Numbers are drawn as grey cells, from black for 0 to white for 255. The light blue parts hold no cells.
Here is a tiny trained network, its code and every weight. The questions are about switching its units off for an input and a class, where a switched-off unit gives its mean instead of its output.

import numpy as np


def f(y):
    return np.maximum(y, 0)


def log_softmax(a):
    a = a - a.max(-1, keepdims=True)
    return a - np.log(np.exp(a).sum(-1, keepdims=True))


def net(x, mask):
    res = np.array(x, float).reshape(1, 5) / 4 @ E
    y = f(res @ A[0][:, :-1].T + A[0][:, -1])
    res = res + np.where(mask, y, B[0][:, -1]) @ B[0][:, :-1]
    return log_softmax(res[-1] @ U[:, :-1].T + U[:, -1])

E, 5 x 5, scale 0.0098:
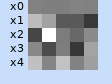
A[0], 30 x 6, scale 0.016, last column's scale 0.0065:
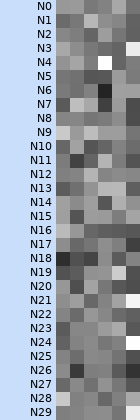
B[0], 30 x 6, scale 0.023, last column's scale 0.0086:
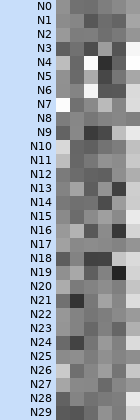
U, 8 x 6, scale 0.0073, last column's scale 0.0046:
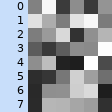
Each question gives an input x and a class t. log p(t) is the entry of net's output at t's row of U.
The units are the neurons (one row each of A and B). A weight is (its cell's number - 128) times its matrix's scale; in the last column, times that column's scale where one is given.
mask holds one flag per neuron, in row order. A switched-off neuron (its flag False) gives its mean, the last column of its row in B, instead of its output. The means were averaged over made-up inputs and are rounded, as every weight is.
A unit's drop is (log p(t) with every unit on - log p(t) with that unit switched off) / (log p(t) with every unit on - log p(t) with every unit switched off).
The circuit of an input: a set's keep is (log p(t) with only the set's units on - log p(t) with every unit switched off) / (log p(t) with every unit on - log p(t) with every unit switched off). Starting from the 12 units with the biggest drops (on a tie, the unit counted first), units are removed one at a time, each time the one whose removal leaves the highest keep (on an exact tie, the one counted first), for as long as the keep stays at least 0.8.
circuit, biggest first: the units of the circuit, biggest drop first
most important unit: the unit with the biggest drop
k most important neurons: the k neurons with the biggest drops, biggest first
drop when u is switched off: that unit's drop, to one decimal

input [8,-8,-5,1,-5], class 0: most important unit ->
N19
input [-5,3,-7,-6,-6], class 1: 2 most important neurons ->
N11, N26
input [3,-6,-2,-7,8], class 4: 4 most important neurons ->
N9, N6, N12, N1
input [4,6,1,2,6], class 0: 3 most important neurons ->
N16, N18, N3
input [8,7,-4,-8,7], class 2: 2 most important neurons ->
N4, N19
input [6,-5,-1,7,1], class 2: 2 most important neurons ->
N6, N3
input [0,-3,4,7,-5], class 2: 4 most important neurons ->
N6, N5, N3, N9
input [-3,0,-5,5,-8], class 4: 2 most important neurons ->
N18, N4
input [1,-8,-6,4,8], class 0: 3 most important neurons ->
N19, N13, N18
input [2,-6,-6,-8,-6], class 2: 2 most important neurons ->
N4, N3
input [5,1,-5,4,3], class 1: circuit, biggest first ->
N26, N20
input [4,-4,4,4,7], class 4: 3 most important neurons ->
N9, N14, N4
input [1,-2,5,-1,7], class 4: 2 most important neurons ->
N9, N14
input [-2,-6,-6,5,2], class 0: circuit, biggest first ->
N19
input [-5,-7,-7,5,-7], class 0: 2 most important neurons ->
N19, N13
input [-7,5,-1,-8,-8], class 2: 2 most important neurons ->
N4, N9
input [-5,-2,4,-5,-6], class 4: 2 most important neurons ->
N18, N6
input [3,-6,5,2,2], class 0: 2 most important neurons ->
N19, N13
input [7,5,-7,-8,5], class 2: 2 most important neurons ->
N4, N7
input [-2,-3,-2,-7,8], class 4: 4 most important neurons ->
N9, N6, N12, N1
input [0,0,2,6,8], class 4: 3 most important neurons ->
N9, N4, N14
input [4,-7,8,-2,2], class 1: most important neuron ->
N7
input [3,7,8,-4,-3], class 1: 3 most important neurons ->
N7, N10, N19
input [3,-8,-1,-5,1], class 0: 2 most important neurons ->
N13, N19
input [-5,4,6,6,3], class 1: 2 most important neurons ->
N7, N4
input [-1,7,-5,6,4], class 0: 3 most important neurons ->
N16, N4, N3
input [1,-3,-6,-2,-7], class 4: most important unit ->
N18
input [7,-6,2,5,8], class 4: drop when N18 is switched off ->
-0.1
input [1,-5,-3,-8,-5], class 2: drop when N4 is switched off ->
1.4
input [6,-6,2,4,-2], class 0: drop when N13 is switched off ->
0.2
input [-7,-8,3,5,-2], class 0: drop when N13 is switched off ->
0.1
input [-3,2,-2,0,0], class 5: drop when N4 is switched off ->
0.2
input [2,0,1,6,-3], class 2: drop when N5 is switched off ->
0.1
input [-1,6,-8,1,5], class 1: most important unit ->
N26
